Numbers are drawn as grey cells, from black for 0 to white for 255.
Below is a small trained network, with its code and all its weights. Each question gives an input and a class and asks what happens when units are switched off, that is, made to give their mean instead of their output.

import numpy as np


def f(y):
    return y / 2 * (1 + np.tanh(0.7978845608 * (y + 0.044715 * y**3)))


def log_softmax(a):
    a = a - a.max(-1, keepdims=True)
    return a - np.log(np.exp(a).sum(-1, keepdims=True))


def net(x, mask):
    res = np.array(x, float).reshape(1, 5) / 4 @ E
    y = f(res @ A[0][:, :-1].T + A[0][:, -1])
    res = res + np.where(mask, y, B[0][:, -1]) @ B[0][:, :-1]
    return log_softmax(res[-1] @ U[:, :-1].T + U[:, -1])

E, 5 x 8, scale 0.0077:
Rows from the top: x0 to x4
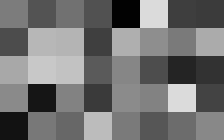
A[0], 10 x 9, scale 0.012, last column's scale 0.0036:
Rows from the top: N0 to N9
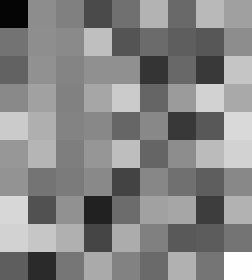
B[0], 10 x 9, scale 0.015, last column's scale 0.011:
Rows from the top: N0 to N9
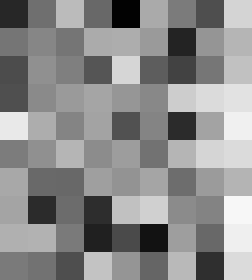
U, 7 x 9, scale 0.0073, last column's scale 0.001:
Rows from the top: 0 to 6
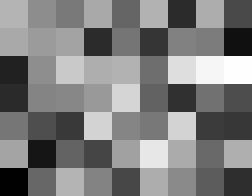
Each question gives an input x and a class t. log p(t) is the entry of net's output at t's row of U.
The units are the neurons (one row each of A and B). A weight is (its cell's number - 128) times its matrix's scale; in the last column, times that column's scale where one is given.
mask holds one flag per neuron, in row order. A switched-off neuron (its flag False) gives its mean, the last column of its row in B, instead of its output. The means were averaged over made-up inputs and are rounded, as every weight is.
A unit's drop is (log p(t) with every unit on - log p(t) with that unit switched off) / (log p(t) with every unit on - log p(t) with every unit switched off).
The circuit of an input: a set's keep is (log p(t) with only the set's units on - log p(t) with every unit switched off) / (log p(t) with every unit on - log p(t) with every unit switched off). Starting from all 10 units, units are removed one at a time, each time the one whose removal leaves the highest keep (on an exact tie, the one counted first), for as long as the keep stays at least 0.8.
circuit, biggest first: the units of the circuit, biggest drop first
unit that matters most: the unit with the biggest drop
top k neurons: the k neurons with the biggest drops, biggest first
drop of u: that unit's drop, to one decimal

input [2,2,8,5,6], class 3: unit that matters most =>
N2
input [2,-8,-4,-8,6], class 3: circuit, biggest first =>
(N1, N4)
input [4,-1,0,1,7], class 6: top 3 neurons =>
(N0, N4, N7)
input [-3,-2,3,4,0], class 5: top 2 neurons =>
(N8, N4)
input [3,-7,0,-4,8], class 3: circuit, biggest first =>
(N2, N1)
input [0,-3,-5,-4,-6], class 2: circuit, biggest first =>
(N7, N4)
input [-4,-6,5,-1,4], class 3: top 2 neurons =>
(N2, N1)
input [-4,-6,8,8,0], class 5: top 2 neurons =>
(N7, N5)
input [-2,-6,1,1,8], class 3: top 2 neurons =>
(N2, N1)
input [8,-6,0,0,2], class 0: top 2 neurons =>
(N4, N1)
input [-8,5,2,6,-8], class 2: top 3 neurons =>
(N3, N5, N4)
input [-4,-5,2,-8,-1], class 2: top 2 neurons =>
(N3, N5)
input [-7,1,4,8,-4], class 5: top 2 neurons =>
(N7, N4)
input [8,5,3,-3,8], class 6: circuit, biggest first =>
(N0)
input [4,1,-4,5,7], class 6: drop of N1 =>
-0.1
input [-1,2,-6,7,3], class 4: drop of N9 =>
0.5
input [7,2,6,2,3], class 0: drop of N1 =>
0.1
